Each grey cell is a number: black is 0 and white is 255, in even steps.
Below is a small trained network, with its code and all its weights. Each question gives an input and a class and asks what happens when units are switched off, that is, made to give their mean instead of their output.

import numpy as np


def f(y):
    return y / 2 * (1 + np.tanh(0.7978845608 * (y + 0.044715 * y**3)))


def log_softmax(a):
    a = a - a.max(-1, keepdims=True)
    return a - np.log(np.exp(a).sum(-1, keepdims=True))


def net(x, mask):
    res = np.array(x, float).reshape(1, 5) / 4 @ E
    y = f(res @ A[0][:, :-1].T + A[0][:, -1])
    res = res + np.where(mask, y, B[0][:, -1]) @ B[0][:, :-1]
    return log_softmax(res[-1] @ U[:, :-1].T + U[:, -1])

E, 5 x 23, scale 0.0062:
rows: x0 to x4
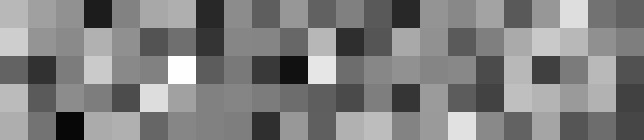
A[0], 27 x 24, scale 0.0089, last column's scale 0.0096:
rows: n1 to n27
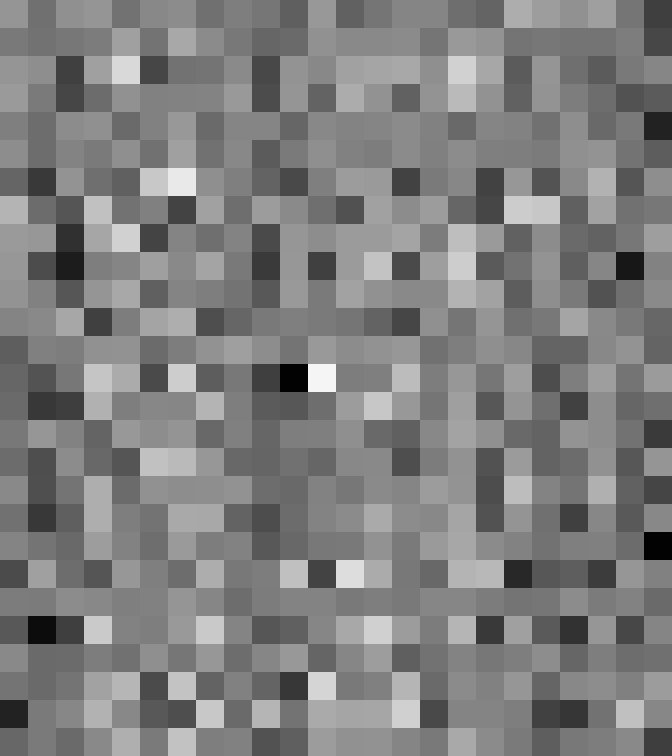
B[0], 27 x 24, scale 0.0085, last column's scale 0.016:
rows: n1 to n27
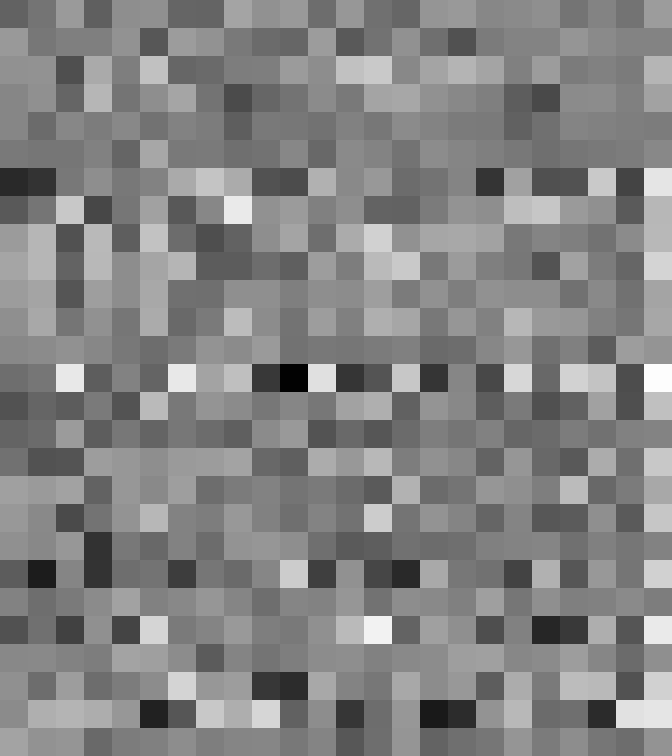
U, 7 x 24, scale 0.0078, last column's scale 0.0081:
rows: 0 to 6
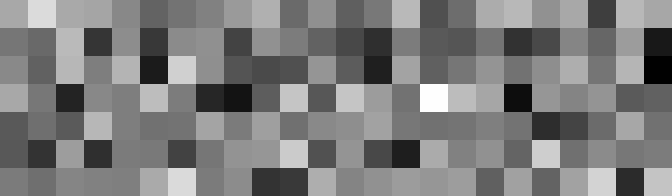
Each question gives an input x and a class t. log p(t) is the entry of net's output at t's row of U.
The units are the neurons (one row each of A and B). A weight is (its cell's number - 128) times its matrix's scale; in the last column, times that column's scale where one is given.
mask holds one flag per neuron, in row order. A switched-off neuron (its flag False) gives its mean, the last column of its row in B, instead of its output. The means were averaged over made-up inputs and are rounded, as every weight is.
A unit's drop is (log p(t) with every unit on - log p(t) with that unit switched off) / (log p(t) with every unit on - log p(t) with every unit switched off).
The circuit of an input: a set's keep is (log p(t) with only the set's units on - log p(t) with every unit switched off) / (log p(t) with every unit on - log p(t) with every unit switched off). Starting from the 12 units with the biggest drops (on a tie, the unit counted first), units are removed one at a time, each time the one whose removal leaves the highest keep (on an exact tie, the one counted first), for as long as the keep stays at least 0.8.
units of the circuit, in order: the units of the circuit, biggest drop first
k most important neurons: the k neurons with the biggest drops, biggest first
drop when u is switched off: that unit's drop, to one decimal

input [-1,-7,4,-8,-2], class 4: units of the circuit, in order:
(n26)
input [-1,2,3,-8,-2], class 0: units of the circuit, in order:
(n26 n7)
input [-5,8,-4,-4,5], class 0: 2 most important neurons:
(n26 n23)
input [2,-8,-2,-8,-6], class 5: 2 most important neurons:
(n21 n14)
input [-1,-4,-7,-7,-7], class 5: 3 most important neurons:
(n21 n14 n10)
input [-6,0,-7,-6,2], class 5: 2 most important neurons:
(n21 n14)
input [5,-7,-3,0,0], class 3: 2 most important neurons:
(n26 n14)
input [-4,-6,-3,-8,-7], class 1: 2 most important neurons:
(n21 n26)
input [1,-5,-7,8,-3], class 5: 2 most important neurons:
(n14 n25)
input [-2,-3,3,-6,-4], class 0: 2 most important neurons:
(n26 n7)
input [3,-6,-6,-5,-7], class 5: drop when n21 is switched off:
0.2
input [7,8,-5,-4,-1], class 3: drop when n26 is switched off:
0.6
